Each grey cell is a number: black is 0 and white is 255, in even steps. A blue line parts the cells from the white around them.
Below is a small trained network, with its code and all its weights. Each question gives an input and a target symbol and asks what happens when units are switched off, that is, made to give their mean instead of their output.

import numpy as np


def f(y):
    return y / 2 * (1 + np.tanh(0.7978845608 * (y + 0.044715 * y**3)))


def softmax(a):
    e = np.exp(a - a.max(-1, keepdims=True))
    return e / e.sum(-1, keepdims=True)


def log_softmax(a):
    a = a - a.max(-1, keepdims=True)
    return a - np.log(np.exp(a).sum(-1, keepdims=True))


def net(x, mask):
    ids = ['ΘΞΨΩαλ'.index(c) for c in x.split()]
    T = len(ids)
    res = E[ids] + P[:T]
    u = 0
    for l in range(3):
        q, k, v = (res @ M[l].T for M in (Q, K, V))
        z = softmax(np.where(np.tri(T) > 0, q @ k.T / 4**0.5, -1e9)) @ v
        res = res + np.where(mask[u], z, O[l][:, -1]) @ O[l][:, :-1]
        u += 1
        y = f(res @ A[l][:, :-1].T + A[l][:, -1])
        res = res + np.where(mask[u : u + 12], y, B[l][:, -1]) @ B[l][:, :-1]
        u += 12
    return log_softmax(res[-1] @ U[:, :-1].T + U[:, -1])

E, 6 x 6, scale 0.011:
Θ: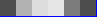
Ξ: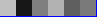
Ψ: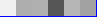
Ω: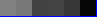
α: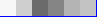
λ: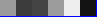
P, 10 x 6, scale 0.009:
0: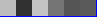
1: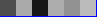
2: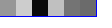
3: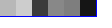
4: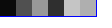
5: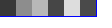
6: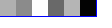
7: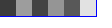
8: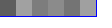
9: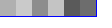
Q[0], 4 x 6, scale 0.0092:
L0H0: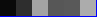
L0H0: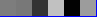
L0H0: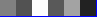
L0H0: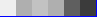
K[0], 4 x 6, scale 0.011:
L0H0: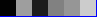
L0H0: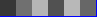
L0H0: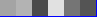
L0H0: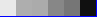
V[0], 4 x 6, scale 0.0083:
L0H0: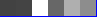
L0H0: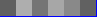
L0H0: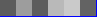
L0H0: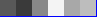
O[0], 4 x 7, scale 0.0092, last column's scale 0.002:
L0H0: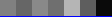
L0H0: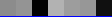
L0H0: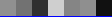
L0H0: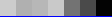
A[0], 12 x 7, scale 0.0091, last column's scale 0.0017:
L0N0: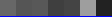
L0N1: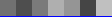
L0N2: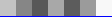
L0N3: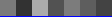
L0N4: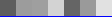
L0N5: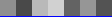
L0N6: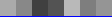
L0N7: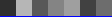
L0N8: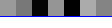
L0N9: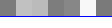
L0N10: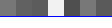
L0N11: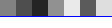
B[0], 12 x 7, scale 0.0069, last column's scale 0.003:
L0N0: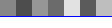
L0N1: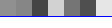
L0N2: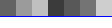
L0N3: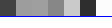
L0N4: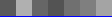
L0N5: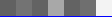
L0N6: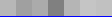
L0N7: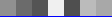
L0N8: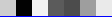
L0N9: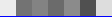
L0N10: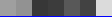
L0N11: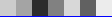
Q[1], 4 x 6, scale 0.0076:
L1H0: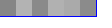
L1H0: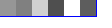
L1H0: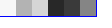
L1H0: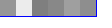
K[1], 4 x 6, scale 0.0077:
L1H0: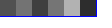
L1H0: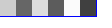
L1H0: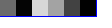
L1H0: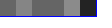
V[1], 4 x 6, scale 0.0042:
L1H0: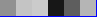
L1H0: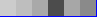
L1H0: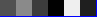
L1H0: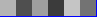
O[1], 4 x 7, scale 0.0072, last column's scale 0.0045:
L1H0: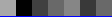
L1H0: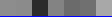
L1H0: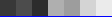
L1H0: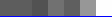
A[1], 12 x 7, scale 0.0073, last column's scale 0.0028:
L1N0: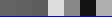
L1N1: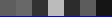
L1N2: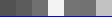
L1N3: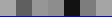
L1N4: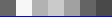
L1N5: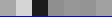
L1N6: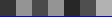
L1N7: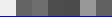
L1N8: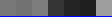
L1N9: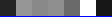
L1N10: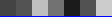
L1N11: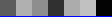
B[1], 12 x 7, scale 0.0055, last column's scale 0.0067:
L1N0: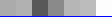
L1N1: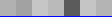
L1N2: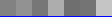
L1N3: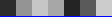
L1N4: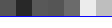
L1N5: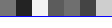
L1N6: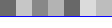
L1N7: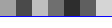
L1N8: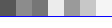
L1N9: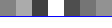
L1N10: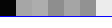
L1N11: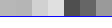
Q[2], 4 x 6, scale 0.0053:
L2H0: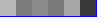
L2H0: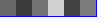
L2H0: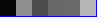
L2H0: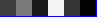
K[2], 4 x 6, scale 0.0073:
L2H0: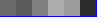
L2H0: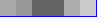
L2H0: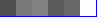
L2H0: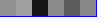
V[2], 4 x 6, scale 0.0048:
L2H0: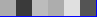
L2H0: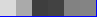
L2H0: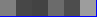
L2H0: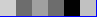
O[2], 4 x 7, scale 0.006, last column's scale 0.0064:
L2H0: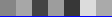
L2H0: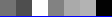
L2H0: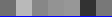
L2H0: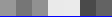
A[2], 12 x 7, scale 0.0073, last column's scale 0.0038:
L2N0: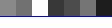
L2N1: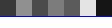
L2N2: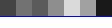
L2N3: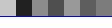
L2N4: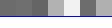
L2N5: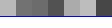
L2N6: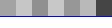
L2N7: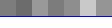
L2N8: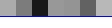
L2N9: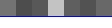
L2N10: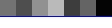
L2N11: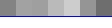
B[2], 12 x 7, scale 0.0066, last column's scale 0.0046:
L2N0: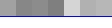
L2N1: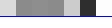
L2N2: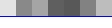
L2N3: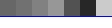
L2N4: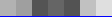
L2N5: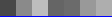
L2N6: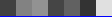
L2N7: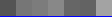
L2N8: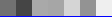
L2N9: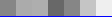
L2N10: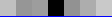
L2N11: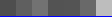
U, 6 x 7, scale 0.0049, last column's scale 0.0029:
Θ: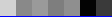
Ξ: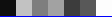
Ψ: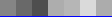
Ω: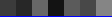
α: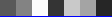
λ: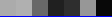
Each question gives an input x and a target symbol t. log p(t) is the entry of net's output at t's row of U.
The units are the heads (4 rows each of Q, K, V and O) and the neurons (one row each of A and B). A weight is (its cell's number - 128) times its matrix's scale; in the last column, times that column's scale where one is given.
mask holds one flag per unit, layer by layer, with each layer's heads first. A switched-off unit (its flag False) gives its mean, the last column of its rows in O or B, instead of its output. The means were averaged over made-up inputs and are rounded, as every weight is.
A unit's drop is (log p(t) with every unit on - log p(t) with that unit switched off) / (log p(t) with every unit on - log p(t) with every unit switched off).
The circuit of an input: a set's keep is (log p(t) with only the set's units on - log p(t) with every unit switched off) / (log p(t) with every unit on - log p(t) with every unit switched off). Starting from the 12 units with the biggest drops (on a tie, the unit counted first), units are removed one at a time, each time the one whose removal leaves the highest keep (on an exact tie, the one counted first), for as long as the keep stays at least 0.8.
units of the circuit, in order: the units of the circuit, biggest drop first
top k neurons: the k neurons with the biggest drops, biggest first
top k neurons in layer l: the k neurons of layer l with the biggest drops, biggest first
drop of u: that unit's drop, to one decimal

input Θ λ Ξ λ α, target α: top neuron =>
[L0N9]
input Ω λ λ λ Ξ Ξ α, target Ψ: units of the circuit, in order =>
[L1H0, L0H0, L0N3]
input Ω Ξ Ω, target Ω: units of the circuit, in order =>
[L0H0, L0N0]
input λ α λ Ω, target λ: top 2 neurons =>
[L1N5, L0N8]
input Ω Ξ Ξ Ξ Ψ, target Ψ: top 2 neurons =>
[L0N0, L0N3]
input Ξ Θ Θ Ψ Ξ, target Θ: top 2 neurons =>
[L0N11, L0N8]
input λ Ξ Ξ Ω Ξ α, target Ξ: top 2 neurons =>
[L1N9, L1N11]
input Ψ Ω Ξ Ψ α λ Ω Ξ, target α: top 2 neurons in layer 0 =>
[L0N8, L0N2]
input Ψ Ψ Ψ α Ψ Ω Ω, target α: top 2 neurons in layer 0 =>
[L0N8, L0N7]
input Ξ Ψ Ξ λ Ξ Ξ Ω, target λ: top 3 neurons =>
[L0N8, L1N7, L2N10]
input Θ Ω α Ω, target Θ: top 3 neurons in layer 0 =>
[L0N8, L0N11, L0N6]
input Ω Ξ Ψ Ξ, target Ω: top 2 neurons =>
[L0N8, L0N0]
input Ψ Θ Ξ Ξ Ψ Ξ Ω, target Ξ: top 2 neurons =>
[L0N11, L0N7]
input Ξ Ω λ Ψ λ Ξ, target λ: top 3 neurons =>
[L0N8, L0N11, L1N7]
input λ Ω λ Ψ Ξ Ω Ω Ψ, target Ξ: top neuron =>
[L1N9]
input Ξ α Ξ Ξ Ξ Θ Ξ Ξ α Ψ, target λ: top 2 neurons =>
[L1N10, L0N3]
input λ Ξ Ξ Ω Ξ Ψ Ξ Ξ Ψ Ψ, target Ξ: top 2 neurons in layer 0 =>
[L0N11, L0N1]
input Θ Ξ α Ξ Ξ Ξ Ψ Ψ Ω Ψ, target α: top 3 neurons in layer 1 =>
[L1N5, L1N11, L1N8]
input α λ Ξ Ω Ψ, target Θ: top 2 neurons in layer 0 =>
[L0N9, L0N7]
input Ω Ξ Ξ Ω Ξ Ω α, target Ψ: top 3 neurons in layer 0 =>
[L0N0, L0N3, L0N8]
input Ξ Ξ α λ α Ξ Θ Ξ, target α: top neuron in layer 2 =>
[L2N10]
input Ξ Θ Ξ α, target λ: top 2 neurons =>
[L0N3, L1N10]
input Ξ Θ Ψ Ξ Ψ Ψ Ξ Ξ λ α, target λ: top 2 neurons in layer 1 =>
[L1N10, L1N8]
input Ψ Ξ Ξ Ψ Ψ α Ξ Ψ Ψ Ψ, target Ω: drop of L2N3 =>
0.1
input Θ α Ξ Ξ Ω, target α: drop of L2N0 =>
0.2
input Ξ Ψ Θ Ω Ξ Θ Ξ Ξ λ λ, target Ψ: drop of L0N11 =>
0.1
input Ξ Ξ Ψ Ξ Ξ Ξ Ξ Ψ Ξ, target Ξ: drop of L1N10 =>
0.1
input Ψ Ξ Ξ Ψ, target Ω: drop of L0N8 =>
0.0
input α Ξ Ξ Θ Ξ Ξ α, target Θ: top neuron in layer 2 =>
[L2N3]
